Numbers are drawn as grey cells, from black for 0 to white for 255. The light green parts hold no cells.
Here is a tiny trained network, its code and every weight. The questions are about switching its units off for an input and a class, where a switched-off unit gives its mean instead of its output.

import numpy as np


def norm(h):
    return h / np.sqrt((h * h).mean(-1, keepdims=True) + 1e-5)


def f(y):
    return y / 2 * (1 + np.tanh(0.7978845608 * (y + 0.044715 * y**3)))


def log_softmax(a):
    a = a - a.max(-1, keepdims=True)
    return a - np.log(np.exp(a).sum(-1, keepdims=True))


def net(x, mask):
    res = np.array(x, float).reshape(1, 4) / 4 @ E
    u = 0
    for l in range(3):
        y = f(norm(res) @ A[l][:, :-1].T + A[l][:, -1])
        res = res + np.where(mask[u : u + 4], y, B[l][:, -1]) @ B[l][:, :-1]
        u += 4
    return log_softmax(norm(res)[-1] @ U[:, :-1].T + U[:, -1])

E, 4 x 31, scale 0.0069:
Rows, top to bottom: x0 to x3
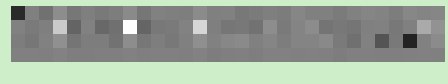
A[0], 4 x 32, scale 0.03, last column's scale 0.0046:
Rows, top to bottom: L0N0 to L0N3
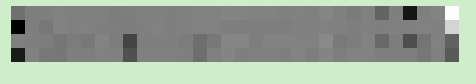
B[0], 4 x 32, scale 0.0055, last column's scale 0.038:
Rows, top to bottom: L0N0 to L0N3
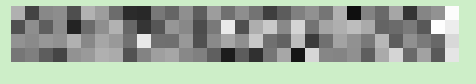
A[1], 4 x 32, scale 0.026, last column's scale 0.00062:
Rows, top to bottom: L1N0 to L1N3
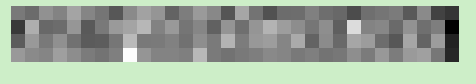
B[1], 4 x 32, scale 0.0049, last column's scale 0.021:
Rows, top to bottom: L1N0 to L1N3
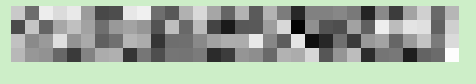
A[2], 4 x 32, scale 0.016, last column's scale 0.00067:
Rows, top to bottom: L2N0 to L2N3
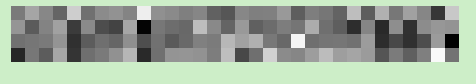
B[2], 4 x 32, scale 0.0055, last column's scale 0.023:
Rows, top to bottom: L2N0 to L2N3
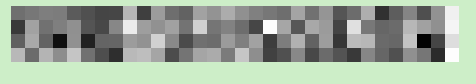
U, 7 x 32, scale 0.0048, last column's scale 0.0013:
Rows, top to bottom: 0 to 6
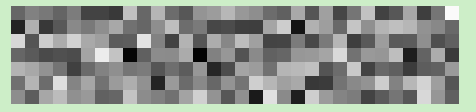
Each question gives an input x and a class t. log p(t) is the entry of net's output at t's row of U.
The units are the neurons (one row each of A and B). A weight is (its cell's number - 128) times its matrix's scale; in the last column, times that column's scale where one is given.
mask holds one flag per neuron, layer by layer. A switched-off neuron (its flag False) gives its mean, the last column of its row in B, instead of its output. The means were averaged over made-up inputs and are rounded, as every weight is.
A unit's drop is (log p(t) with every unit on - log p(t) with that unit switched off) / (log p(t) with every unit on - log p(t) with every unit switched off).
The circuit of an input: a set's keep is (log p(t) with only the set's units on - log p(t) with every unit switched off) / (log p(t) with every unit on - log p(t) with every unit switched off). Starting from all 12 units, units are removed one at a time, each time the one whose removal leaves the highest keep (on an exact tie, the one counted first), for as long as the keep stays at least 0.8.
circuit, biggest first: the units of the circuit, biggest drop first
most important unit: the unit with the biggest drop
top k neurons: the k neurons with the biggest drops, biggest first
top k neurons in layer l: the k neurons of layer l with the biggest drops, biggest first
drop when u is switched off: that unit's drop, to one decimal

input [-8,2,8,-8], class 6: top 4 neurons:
[L0N1, L2N1, L1N0, L0N0]
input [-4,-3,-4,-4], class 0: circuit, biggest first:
[L0N0, L2N0]
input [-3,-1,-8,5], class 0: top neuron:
[L0N1]
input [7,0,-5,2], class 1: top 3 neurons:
[L0N3, L0N0, L1N1]
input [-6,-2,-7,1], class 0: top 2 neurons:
[L0N1, L0N0]
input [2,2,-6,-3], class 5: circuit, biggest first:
[L0N0, L0N3, L1N2]
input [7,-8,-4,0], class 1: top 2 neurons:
[L0N0, L0N3]
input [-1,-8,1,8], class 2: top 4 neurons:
[L0N1, L0N2, L2N1, L2N2]
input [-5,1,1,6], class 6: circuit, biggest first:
[L0N1, L0N2]
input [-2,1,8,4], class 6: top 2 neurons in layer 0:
[L0N1, L0N0]
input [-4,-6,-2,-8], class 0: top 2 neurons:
[L0N0, L2N0]
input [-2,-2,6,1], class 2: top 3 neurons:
[L0N2, L0N1, L1N0]
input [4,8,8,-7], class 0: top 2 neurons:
[L2N2, L0N3]
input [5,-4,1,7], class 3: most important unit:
L0N3
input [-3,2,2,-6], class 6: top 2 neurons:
[L0N1, L1N0]
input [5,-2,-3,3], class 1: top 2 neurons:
[L0N3, L0N0]
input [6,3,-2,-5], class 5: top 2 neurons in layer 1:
[L1N1, L1N2]
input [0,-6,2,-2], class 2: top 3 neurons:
[L0N1, L0N2, L1N0]
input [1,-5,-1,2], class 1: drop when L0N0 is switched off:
0.8
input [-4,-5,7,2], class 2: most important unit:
L0N2
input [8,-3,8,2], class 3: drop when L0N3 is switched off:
0.1
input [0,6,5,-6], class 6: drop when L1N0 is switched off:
0.3
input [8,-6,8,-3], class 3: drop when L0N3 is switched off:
0.1
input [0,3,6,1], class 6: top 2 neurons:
[L0N1, L2N1]
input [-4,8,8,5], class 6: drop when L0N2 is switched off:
0.0
